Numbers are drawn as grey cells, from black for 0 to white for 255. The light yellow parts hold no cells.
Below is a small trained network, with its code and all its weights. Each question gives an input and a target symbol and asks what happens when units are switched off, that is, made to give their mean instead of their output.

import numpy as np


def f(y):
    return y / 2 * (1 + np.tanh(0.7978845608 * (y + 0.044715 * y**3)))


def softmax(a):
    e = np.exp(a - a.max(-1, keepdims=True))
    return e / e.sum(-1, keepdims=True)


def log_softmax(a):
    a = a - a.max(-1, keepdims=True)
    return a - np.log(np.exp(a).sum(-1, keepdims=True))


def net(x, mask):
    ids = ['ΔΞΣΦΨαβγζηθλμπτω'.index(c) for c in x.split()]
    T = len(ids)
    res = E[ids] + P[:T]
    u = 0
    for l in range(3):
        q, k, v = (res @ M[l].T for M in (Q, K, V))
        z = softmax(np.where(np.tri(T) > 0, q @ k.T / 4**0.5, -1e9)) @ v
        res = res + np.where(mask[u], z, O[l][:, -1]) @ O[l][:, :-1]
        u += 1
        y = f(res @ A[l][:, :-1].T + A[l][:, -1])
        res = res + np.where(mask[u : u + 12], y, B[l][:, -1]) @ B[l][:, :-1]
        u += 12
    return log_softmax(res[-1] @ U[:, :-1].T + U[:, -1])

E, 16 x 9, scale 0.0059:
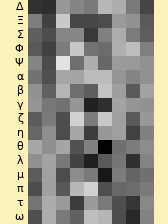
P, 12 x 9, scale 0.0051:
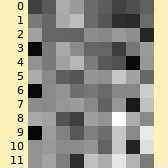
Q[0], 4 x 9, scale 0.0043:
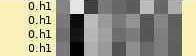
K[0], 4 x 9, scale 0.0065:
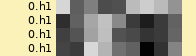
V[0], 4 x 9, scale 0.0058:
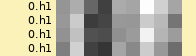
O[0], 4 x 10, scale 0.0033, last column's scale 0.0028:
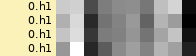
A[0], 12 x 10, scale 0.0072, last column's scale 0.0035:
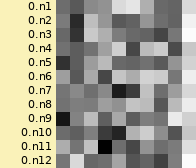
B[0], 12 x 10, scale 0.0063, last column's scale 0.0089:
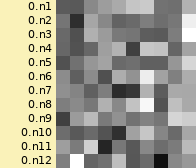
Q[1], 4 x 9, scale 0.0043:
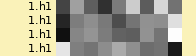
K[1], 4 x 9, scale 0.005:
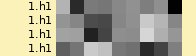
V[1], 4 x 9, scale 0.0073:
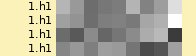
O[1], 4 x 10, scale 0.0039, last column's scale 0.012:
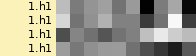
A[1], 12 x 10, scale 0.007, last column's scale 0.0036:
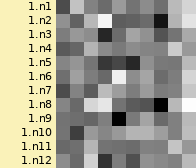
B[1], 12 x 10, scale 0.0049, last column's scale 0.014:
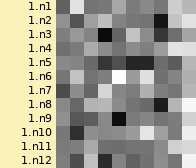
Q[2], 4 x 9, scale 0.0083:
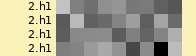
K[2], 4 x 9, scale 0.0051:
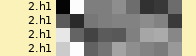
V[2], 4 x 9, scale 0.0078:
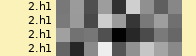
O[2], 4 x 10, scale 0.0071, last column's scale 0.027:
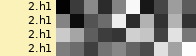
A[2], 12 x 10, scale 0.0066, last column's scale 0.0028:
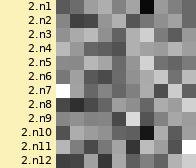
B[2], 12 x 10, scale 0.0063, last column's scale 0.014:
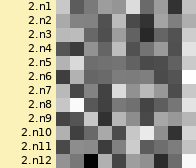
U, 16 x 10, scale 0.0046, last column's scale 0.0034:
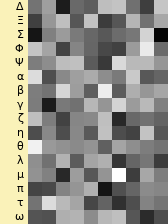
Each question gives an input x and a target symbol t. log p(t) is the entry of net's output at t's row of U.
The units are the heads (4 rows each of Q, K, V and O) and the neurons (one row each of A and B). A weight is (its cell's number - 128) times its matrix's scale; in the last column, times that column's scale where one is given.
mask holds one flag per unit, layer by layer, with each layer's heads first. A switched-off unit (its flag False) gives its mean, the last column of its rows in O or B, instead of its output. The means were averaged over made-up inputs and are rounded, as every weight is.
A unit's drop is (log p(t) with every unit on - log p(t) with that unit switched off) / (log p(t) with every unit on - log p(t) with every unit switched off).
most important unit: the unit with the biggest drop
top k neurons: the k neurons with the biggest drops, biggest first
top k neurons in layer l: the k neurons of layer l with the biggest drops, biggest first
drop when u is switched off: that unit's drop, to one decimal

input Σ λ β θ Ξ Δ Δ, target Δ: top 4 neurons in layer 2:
(2.n8, 2.n10, 2.n6, 2.n12)
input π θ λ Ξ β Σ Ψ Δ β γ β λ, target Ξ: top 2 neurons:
(2.n12, 2.n4)
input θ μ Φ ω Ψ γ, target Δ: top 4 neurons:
(0.n9, 1.n8, 1.n2, 1.n4)
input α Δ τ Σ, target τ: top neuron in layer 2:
(2.n5)
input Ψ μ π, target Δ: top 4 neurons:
(1.n8, 0.n9, 1.n2, 1.n4)
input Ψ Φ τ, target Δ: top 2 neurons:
(1.n8, 1.n2)
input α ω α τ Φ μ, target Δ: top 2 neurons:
(1.n8, 1.n2)
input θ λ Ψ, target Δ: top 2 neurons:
(0.n9, 2.n6)
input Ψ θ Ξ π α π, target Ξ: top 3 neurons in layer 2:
(2.n12, 2.n2, 2.n1)
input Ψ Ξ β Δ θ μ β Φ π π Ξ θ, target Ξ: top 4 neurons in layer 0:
(0.n3, 0.n5, 0.n2, 0.n6)
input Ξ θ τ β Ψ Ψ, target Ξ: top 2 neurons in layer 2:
(2.n12, 2.n10)
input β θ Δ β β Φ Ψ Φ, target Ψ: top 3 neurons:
(1.n1, 0.n9, 1.n11)
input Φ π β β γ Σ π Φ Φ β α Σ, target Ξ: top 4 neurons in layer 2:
(2.n12, 2.n4, 2.n10, 2.n1)
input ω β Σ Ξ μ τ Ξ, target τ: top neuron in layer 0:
(0.n11)
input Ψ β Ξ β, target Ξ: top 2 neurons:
(2.n4, 2.n9)
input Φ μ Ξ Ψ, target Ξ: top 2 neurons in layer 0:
(0.n11, 0.n10)
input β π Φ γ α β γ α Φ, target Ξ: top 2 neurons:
(2.n12, 0.n6)
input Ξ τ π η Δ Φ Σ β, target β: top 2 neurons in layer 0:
(0.n4, 0.n8)
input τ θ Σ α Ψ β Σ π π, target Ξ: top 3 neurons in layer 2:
(2.n12, 2.n10, 2.n1)
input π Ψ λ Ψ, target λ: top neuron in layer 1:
(1.n5)
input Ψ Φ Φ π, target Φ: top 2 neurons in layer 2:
(2.n8, 2.n2)
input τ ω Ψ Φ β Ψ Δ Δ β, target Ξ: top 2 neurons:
(2.n12, 2.n4)
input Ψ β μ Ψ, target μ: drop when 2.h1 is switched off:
0.5
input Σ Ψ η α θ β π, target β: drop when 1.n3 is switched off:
0.1
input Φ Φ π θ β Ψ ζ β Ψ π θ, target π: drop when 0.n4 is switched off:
0.0
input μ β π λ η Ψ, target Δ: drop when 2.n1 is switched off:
-0.1
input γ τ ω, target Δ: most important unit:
1.n8
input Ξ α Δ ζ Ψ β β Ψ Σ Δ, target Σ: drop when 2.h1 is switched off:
0.2
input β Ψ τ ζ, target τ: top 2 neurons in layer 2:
(2.n5, 2.n3)
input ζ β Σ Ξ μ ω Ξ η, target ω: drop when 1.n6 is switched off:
0.2
